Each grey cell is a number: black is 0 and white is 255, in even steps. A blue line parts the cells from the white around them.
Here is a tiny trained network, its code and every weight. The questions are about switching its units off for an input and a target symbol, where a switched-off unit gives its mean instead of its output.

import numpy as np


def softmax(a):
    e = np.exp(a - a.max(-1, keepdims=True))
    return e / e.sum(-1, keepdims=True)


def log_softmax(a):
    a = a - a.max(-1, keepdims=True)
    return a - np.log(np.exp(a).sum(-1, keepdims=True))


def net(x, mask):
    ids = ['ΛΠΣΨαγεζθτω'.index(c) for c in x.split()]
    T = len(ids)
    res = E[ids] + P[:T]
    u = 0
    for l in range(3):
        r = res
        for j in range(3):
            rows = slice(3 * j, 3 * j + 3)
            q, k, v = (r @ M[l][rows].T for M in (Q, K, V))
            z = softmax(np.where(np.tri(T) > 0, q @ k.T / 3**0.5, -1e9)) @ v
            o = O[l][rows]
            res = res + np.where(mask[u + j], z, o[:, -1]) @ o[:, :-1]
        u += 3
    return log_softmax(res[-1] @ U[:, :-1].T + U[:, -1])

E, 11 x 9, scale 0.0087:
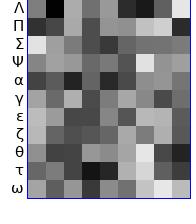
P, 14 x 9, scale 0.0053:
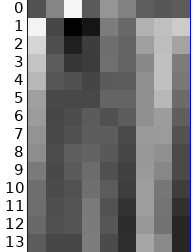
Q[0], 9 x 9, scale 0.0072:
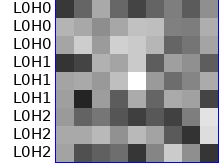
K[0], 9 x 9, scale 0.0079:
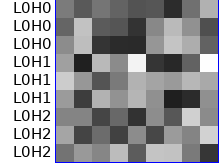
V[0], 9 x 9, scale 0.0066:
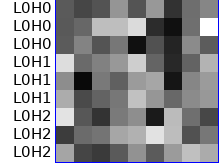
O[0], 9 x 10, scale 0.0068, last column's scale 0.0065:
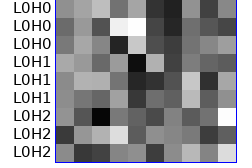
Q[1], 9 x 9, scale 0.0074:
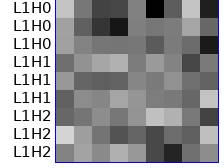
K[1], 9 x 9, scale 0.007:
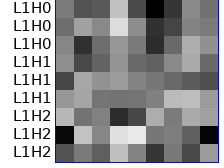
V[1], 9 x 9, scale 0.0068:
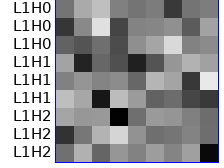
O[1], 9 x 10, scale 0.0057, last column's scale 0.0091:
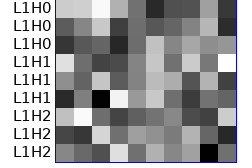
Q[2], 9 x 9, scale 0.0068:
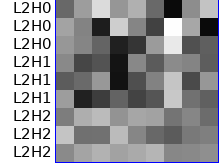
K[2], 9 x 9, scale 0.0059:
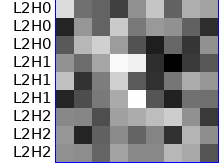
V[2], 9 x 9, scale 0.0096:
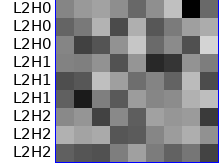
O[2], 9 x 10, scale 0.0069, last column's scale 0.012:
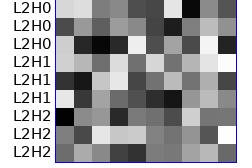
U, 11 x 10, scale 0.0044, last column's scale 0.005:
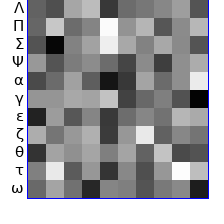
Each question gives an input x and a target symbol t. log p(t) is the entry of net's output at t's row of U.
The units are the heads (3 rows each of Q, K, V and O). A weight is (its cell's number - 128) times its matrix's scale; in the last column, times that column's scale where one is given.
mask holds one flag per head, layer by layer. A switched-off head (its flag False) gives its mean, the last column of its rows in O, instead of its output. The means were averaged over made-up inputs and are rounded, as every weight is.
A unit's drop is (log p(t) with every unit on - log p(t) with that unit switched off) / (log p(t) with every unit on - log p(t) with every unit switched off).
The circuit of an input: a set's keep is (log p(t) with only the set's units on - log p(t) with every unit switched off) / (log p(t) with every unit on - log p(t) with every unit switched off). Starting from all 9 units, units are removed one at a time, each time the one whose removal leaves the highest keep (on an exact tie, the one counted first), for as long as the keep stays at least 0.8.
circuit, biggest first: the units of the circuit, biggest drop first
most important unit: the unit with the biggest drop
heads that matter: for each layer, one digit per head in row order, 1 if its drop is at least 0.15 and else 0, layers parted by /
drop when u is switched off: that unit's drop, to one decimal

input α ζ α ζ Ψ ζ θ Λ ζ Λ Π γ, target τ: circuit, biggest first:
[L2H2 L2H1]
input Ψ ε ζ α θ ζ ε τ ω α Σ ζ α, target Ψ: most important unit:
L0H1
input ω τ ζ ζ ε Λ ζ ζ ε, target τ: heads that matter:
101 / 001 / 011
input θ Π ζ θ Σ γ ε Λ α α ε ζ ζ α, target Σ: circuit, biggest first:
[L0H0 L2H0]
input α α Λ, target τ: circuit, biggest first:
[L2H2 L2H1 L0H0]
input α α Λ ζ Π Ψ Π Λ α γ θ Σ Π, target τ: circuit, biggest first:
[L0H0 L2H2 L2H1]
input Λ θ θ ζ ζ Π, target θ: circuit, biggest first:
[L0H1 L2H0]
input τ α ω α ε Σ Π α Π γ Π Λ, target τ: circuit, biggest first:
[L2H1 L0H0 L2H2]
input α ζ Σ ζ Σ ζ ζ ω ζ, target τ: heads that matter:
110 / 100 / 110
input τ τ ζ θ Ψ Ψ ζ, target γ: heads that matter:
111 / 011 / 111
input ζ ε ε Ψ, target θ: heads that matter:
000 / 001 / 101
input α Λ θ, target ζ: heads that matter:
111 / 110 / 100
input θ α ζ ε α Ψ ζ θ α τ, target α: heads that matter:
001 / 000 / 010
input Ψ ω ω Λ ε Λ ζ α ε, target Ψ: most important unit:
L1H0
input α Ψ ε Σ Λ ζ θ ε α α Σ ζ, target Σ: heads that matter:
100 / 001 / 100
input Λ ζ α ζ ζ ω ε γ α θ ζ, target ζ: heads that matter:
001 / 101 / 101
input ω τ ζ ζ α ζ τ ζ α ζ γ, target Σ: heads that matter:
001 / 110 / 101
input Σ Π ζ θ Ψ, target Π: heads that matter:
001 / 001 / 011
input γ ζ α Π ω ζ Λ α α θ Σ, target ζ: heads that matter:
101 / 111 / 100
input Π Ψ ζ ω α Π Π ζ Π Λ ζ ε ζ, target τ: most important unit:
L2H1
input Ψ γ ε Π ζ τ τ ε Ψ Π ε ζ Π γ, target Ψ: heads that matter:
111 / 010 / 111
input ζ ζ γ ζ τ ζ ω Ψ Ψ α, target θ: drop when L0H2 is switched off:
0.1
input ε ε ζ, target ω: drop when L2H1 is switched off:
0.5
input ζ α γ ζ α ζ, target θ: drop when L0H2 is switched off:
0.1
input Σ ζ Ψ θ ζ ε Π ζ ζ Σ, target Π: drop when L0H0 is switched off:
0.3
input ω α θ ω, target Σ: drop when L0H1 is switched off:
0.0
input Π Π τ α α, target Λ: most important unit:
L2H1
